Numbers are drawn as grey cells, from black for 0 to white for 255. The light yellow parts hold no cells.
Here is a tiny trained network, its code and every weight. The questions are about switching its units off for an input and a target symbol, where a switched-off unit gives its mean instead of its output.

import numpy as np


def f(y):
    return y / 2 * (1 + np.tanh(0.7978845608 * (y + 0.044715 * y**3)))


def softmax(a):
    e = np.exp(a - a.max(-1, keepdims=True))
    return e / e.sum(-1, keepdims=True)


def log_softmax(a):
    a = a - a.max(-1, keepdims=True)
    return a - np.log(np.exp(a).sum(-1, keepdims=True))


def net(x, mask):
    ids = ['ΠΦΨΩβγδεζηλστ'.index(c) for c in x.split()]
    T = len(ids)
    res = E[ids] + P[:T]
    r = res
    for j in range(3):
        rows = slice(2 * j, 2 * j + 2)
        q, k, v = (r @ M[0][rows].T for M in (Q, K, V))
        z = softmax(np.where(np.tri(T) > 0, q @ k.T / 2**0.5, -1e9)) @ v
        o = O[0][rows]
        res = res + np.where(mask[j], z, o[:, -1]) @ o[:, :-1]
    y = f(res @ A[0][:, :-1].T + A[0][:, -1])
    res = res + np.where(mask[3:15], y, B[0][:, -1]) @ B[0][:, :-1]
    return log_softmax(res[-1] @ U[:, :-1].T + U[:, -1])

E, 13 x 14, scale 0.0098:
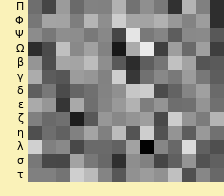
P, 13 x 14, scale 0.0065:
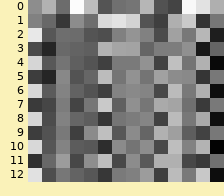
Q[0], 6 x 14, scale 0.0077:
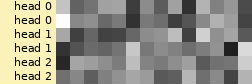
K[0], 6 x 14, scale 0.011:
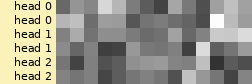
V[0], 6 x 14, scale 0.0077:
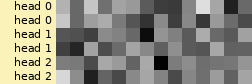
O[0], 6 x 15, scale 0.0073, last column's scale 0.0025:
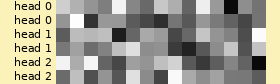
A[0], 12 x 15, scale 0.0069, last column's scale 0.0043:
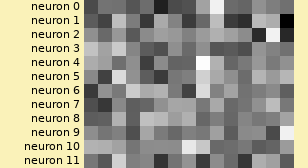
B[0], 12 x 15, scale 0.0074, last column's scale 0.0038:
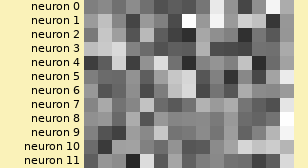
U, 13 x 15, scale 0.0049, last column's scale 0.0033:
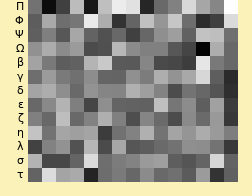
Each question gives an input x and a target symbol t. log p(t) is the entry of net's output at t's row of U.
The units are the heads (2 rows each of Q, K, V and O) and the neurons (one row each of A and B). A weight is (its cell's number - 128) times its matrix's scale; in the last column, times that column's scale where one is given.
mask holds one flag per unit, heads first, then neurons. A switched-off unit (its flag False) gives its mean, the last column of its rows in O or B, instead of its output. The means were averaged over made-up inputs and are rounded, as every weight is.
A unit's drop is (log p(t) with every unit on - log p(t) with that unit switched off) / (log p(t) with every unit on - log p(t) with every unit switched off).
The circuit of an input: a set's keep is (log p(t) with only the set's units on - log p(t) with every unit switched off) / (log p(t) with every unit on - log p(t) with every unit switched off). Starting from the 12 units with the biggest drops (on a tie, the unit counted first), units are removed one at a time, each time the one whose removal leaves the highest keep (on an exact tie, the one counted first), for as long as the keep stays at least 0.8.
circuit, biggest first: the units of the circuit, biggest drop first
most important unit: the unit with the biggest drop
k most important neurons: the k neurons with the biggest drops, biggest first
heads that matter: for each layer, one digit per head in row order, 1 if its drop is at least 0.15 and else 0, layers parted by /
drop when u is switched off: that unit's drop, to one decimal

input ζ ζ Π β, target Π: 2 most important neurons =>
[neuron 7; neuron 11]
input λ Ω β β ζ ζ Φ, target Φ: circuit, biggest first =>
[head 0]
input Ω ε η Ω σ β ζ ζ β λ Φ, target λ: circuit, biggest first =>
[head 2; neuron 11]
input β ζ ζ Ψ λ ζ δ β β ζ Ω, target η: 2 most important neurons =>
[neuron 10; neuron 3]
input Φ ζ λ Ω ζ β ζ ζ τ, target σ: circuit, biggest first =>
[head 1; neuron 0; neuron 5]
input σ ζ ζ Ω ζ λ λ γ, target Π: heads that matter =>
011
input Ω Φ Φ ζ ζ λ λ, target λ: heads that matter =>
001
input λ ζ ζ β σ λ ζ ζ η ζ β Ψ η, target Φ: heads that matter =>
111
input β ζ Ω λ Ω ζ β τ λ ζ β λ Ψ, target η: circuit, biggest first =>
[head 0; neuron 10; head 2]
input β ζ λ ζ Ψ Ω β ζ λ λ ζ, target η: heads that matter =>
101
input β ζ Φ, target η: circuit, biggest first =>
[head 0; neuron 10; head 2]
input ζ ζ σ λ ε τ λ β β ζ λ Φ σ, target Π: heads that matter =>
100
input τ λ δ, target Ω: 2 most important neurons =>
[neuron 5; neuron 3]
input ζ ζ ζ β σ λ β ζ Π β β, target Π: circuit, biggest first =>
[head 0; neuron 5]
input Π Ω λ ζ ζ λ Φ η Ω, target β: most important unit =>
head 1
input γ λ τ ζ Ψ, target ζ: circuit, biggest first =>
[head 2; neuron 4; head 1; neuron 10]
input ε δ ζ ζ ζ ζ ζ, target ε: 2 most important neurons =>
[neuron 4; neuron 0]
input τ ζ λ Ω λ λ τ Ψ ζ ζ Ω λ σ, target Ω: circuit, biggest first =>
[head 1; head 2; neuron 5; neuron 3]
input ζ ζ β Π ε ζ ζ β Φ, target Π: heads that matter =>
100
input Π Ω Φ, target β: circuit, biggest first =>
[head 1; head 0; neuron 9]
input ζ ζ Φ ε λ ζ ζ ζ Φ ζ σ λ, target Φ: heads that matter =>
101
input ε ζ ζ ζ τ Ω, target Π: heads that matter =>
000
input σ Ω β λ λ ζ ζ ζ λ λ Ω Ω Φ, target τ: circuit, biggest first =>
[head 0; head 1; head 2]
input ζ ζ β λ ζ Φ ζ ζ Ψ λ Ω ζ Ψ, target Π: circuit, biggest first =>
[neuron 5; head 0]
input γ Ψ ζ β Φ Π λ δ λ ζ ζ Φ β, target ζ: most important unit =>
head 2
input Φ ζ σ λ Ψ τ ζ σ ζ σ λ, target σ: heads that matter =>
010
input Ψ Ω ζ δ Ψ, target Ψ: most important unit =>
head 0
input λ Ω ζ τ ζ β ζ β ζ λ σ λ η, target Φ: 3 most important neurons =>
[neuron 4; neuron 5; neuron 10]
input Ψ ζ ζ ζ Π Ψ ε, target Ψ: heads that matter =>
111
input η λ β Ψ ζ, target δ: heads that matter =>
101
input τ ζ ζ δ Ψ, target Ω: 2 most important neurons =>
[neuron 5; neuron 3]
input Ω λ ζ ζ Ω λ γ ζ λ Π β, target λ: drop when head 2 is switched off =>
0.9
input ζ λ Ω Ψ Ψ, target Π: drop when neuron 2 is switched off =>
0.1
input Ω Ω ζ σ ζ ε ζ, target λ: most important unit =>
head 2
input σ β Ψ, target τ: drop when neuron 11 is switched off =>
0.0
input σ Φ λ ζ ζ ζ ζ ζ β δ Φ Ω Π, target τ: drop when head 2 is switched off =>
0.2
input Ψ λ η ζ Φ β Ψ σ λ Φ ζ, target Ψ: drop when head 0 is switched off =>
0.7
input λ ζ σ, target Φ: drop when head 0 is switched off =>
0.7
